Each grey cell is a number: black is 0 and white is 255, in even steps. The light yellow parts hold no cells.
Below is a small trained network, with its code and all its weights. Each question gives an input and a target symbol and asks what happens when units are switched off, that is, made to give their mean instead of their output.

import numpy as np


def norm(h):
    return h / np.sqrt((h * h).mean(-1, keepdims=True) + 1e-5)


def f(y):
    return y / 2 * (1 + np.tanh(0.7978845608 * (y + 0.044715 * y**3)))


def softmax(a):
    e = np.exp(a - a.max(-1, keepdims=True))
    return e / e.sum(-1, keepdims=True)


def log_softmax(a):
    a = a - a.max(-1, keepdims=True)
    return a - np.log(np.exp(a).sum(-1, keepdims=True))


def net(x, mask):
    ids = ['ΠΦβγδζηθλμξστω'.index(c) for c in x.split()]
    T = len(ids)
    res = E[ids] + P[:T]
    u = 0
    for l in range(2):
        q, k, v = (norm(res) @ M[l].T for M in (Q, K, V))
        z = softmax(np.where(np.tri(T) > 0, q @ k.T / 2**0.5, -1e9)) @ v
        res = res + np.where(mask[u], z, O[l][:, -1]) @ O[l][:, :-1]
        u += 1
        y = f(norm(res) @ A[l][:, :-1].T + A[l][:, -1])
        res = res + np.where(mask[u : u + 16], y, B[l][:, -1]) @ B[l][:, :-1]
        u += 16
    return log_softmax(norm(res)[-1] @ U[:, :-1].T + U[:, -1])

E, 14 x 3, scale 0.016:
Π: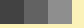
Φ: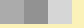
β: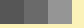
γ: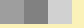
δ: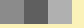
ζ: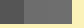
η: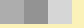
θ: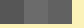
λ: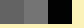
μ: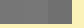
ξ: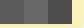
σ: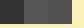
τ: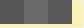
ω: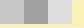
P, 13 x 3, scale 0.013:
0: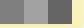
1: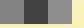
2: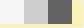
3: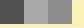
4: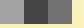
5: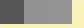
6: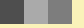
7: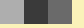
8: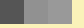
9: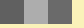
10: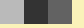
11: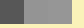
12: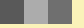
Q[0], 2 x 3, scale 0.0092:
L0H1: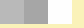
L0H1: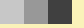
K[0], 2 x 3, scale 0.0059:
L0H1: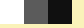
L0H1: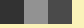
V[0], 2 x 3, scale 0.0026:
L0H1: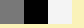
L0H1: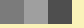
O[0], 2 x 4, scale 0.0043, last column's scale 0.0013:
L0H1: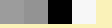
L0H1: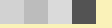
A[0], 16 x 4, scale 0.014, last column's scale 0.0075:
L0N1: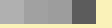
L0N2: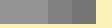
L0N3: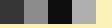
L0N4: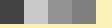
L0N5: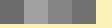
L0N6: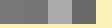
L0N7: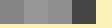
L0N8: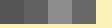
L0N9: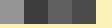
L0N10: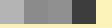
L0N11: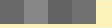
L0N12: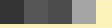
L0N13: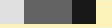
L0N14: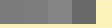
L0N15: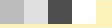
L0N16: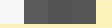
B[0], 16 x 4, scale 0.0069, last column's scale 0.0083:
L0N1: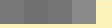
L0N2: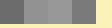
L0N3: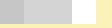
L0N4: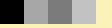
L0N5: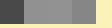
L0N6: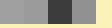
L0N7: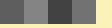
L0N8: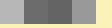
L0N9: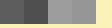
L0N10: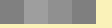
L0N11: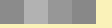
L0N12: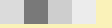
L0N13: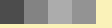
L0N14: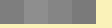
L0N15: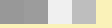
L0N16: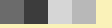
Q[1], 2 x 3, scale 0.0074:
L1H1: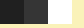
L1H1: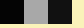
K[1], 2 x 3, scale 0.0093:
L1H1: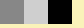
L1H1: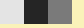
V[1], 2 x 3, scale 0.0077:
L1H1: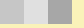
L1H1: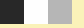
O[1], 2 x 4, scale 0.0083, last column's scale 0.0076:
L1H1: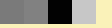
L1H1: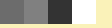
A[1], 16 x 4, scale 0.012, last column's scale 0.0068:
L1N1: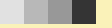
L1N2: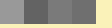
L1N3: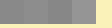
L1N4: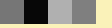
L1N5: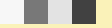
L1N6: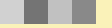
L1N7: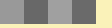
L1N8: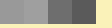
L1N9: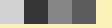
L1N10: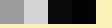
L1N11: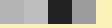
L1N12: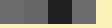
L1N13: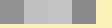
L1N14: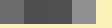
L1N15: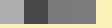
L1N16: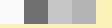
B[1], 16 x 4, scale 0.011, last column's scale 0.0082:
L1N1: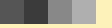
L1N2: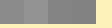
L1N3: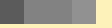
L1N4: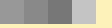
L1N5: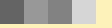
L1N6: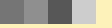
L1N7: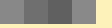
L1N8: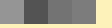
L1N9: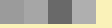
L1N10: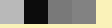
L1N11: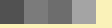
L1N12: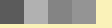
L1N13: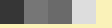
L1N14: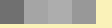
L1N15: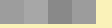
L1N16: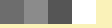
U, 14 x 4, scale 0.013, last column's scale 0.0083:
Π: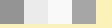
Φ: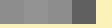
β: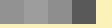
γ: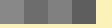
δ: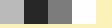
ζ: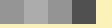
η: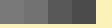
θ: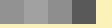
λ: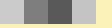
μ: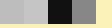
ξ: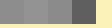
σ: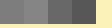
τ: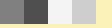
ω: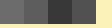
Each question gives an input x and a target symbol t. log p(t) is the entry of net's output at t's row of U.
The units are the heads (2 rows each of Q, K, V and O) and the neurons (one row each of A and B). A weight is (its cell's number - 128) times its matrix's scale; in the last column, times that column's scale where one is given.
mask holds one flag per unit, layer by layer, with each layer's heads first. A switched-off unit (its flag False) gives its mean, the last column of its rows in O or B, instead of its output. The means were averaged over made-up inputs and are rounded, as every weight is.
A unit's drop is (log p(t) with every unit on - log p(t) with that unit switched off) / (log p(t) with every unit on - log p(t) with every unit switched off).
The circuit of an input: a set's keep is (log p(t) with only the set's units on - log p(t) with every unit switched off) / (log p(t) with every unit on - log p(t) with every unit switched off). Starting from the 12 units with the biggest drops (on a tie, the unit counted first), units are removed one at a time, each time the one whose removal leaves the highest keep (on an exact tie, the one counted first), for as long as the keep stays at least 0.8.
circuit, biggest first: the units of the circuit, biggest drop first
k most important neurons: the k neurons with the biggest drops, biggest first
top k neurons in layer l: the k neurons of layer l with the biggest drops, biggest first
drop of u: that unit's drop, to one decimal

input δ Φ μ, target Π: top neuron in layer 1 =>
L1N11
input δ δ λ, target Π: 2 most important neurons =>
L0N15; L0N3
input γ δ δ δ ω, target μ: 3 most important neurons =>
L1N16; L1N6; L0N4
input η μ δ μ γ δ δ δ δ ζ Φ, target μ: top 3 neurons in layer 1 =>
L1N16; L1N6; L1N5
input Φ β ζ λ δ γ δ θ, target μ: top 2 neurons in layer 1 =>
L1N16; L1N5
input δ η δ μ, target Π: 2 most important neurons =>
L0N3; L0N4
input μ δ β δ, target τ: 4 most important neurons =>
L0N3; L0N15; L0N12; L0N4
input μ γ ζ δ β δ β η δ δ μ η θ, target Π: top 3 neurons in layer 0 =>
L0N3; L0N15; L0N12
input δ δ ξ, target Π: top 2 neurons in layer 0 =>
L0N15; L0N3
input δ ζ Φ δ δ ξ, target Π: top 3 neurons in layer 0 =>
L0N3; L0N12; L0N11
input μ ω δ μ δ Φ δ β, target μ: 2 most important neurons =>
L1N9; L0N4
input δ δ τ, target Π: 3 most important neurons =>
L0N15; L0N3; L0N16
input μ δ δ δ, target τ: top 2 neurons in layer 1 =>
L1N16; L1N6
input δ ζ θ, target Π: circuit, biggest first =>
L0N15
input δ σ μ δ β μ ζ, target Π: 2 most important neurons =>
L0N3; L0N4
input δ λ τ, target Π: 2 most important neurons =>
L0N15; L0N16
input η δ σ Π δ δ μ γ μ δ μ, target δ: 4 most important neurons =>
L0N16; L0N9; L0N3; L0N13
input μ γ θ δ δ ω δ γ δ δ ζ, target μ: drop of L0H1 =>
0.1
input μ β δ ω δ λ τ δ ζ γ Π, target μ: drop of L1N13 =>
-0.1
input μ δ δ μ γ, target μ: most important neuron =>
L0N4
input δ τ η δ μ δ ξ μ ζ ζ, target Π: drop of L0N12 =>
0.2
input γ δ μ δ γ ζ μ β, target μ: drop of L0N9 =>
-0.1
